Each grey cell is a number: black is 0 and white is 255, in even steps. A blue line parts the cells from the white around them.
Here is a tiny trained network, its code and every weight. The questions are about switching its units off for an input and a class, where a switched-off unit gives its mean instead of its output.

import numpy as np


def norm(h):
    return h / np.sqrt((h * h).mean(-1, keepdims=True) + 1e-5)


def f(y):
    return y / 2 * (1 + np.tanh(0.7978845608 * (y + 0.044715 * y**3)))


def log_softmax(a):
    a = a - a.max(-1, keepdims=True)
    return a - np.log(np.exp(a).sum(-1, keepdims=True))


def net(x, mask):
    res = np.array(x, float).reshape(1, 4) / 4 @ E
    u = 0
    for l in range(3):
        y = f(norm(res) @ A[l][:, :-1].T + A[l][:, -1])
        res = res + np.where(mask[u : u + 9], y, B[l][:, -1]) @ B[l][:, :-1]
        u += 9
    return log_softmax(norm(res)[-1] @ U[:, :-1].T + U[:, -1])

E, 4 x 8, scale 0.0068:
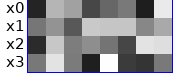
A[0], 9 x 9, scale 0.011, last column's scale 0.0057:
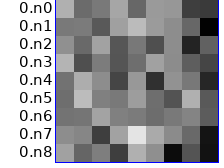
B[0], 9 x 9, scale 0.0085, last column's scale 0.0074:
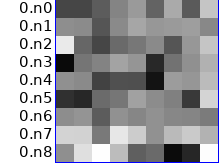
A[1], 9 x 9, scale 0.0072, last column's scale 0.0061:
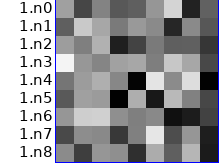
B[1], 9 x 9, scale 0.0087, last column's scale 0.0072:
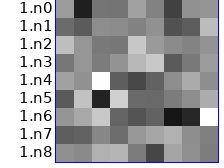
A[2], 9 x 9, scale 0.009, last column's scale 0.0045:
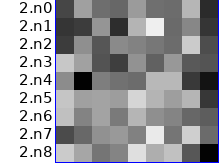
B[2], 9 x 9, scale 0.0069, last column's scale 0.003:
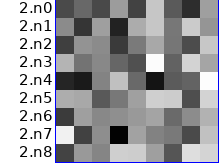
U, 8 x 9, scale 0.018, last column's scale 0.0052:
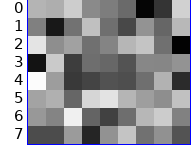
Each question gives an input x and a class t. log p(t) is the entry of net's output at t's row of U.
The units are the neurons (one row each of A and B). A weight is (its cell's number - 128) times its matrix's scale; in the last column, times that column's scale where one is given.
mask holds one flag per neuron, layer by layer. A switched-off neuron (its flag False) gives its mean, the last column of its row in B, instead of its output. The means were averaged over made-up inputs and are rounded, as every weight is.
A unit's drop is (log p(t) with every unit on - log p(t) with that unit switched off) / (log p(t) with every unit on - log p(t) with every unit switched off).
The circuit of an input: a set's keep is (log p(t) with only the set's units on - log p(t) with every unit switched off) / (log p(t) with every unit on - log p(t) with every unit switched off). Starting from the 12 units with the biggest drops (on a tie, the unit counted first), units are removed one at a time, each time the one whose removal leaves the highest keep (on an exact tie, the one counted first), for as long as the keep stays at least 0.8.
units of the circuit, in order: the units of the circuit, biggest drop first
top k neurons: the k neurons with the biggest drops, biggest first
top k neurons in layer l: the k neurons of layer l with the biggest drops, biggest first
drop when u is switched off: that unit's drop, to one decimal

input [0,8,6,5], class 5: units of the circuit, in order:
[0.n7]
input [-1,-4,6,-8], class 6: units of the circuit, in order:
[0.n5, 1.n4]
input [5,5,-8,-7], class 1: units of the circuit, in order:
[0.n8, 1.n6]
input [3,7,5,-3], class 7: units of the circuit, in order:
[0.n8, 2.n7]
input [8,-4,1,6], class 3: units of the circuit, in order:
[0.n4, 1.n5]
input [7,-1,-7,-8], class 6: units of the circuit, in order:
[0.n8, 0.n5, 1.n4, 1.n6]
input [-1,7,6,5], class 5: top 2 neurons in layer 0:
[0.n7, 0.n3]
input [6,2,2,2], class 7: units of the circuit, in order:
[0.n5, 0.n8]
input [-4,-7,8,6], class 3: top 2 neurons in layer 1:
[1.n5, 1.n6]
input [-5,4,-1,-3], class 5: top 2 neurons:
[0.n7, 0.n5]
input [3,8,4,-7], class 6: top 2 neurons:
[1.n4, 0.n7]
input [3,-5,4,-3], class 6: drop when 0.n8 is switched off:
0.2
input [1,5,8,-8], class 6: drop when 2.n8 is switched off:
0.0
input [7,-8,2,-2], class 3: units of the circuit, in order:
[0.n8]
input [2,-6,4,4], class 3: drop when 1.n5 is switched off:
0.1
